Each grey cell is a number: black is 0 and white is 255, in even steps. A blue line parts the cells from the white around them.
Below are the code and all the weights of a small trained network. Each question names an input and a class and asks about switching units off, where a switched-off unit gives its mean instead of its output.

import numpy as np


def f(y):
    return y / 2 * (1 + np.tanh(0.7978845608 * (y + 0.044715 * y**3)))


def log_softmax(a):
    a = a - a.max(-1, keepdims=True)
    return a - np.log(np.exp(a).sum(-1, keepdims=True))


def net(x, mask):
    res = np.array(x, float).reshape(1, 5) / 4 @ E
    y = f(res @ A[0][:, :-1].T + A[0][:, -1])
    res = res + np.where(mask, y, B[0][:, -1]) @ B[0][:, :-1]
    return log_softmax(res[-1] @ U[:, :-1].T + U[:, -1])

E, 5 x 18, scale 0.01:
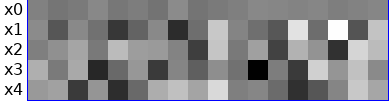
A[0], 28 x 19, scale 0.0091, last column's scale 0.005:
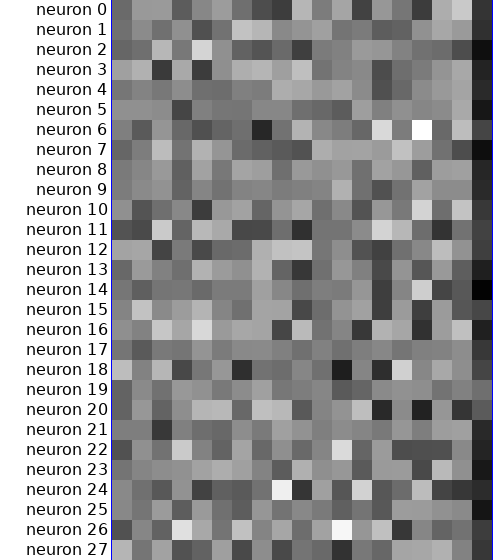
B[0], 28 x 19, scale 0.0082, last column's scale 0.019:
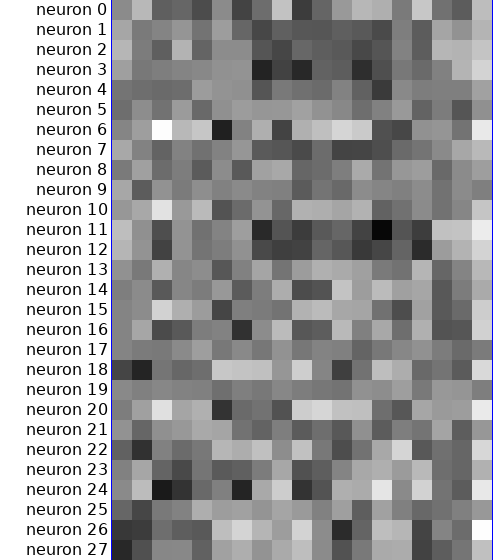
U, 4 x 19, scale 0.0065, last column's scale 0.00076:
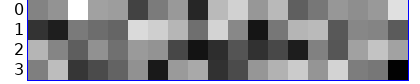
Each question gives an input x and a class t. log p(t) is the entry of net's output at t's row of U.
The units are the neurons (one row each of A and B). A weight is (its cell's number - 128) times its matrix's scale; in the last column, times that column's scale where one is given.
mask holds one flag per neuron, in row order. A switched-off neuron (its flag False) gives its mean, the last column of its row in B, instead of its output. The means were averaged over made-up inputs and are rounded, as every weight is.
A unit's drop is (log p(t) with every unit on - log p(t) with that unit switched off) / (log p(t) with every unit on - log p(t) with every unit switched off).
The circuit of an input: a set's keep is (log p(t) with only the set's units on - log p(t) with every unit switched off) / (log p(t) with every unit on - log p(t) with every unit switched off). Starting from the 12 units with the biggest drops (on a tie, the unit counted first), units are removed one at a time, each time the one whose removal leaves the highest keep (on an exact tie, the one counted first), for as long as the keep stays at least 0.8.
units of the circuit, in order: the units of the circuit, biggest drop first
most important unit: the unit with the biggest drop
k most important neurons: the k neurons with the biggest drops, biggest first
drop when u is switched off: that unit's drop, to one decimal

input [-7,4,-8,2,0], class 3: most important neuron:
neuron 24
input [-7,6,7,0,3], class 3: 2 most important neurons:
neuron 0; neuron 16
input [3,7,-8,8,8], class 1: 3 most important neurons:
neuron 18; neuron 27; neuron 11
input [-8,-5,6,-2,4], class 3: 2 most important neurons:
neuron 16; neuron 6
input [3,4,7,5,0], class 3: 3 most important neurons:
neuron 0; neuron 16; neuron 26
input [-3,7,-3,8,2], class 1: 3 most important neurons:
neuron 18; neuron 27; neuron 20
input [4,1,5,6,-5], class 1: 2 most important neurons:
neuron 18; neuron 27
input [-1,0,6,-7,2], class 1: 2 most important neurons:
neuron 26; neuron 22
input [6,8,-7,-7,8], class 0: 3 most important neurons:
neuron 6; neuron 10; neuron 11
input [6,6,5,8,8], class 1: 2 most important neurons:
neuron 18; neuron 27
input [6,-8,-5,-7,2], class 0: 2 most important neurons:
neuron 20; neuron 15
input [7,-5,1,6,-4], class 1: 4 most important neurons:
neuron 18; neuron 6; neuron 27; neuron 10
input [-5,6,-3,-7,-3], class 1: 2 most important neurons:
neuron 26; neuron 22
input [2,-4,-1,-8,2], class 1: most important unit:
neuron 26
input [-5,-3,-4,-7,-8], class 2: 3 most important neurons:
neuron 11; neuron 2; neuron 7
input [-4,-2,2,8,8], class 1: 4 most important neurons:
neuron 18; neuron 27; neuron 11; neuron 25
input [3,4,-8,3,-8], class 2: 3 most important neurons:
neuron 11; neuron 7; neuron 2
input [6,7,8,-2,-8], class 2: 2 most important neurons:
neuron 11; neuron 24
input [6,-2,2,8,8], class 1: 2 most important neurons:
neuron 18; neuron 27
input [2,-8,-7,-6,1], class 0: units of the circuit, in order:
neuron 20
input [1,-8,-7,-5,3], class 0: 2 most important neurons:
neuron 20; neuron 15
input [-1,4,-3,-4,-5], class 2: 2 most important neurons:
neuron 11; neuron 20
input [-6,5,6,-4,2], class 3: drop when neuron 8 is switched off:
0.1
